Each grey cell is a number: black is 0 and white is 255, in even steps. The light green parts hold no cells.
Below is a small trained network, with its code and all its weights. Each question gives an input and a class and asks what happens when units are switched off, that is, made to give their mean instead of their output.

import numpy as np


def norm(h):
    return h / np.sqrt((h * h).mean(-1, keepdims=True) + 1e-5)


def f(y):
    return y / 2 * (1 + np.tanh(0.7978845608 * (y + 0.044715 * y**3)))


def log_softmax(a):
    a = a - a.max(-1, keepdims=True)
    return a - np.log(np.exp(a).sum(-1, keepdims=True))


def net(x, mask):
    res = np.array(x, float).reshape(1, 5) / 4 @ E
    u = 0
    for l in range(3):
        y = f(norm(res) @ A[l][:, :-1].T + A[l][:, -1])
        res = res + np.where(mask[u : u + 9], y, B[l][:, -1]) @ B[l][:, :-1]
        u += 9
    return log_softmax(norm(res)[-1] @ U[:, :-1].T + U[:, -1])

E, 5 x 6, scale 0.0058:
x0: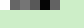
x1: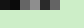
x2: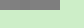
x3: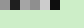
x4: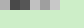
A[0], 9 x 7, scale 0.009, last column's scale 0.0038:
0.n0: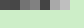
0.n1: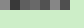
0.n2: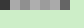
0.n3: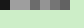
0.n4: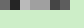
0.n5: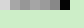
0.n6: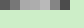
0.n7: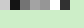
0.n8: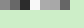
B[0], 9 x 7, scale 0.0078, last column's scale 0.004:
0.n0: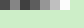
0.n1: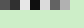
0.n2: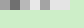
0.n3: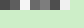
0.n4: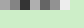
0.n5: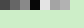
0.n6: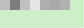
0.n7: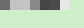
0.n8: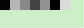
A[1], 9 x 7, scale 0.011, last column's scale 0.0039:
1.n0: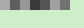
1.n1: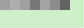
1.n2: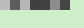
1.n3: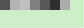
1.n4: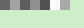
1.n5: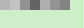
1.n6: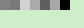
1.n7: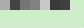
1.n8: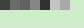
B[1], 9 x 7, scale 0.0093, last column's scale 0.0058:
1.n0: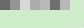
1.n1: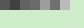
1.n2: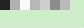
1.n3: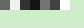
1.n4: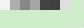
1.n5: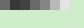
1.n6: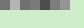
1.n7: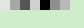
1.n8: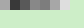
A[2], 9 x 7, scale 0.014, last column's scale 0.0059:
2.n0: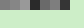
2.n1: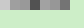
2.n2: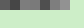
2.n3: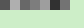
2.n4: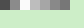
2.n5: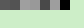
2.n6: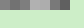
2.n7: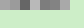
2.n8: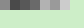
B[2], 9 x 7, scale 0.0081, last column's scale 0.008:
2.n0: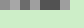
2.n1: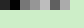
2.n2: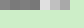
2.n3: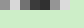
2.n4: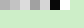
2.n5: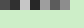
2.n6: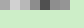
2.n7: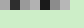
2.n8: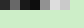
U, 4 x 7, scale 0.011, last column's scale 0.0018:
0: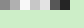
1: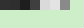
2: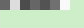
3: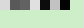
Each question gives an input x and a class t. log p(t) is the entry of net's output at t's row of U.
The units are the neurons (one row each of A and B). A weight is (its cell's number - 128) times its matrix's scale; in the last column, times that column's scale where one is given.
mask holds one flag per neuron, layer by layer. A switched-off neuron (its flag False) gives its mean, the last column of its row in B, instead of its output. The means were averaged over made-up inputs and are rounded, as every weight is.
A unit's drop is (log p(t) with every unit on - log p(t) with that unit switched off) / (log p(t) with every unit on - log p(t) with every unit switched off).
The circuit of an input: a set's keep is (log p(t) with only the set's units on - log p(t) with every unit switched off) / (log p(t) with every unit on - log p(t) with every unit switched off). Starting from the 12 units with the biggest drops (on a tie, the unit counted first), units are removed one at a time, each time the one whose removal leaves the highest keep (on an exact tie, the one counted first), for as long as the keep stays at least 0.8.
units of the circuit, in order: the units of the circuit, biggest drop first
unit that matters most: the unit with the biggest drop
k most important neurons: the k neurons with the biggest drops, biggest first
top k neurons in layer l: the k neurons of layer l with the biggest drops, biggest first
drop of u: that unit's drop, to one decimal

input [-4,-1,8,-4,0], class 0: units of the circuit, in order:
[0.n2]
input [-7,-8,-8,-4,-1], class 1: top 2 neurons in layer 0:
[0.n7; 0.n5]
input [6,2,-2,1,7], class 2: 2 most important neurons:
[0.n7; 1.n3]
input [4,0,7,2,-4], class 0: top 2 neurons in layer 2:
[2.n4; 2.n8]
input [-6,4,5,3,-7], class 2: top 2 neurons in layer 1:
[1.n3; 1.n2]
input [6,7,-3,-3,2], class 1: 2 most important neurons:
[0.n0; 1.n8]
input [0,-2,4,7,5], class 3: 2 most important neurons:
[1.n7; 0.n4]
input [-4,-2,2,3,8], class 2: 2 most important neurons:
[0.n8; 1.n3]
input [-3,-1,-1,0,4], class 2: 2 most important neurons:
[0.n8; 1.n3]
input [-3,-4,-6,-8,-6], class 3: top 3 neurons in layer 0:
[0.n8; 0.n2; 0.n7]
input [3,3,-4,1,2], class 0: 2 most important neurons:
[0.n1; 0.n8]
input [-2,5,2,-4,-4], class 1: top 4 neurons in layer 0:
[0.n0; 0.n3; 0.n7; 0.n8]
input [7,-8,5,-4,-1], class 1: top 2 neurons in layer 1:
[1.n5; 1.n1]
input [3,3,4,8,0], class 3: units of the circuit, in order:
[1.n7]
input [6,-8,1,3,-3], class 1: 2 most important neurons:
[1.n5; 0.n3]
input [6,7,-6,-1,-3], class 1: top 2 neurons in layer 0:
[0.n0; 0.n7]
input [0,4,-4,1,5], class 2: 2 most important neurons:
[0.n8; 0.n7]
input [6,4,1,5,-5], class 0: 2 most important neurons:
[0.n8; 1.n2]
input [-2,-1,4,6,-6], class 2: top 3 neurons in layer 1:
[1.n3; 1.n8; 1.n4]
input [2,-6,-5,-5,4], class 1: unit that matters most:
0.n5
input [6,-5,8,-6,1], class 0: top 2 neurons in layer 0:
[0.n0; 0.n4]
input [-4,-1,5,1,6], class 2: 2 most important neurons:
[0.n8; 1.n3]
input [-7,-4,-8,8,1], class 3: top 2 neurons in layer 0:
[0.n4; 0.n7]
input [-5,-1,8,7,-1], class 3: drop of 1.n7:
0.3
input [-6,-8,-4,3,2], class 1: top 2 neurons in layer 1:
[1.n5; 1.n2]
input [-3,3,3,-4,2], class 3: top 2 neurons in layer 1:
[1.n4; 1.n2]
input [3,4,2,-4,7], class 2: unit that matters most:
0.n7
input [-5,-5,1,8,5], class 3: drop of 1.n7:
0.8
